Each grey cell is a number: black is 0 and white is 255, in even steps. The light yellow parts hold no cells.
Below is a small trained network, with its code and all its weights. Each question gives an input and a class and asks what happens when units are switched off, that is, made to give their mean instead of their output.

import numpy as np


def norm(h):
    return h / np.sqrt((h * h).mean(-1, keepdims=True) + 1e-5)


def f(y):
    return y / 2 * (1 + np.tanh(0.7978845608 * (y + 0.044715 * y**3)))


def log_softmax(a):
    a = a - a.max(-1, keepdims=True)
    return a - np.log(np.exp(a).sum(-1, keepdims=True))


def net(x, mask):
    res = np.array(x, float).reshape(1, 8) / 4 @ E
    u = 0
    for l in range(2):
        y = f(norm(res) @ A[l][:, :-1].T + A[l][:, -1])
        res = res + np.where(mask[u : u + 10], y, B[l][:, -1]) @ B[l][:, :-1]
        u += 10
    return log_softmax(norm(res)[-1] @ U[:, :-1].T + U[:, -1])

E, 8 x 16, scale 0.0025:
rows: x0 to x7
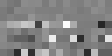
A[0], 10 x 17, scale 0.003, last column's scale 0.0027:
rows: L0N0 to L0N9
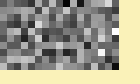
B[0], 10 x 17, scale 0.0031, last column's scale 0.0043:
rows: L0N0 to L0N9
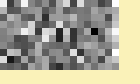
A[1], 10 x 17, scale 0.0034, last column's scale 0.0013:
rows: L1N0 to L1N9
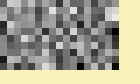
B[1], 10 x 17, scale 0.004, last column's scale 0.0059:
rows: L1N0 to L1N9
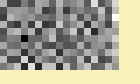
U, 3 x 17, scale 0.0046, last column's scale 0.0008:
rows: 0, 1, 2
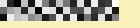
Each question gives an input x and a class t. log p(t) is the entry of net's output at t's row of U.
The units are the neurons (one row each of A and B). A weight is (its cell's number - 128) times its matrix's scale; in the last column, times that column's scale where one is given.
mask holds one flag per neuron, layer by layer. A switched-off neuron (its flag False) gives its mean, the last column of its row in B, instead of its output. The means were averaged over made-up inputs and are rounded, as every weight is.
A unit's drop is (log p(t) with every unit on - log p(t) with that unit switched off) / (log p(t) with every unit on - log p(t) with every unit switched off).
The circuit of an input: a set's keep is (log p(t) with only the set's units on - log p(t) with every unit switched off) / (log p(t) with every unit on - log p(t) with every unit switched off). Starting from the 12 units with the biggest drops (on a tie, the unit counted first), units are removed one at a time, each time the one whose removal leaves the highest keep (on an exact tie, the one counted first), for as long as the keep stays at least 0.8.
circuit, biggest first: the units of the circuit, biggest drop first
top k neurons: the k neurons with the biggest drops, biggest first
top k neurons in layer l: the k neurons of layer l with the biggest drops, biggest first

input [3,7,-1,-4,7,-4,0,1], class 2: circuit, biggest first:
(L0N7)
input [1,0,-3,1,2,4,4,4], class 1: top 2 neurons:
(L0N9 L1N9)
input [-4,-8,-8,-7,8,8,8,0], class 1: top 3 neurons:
(L0N5 L1N0 L1N3)
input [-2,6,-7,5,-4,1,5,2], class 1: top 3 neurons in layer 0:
(L0N3 L0N0 L0N9)
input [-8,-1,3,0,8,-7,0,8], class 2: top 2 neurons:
(L0N2 L0N0)
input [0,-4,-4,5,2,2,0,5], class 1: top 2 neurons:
(L1N9 L0N0)
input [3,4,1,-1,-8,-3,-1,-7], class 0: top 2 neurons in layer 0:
(L0N0 L0N7)
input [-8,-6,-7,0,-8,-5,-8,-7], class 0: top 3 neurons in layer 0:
(L0N0 L0N7 L0N5)
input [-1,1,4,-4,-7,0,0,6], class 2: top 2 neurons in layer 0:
(L0N2 L0N8)
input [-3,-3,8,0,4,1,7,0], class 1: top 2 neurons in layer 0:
(L0N7 L0N2)
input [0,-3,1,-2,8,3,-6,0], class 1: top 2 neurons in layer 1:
(L1N0 L1N3)
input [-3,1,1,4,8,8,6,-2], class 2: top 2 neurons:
(L1N1 L0N5)
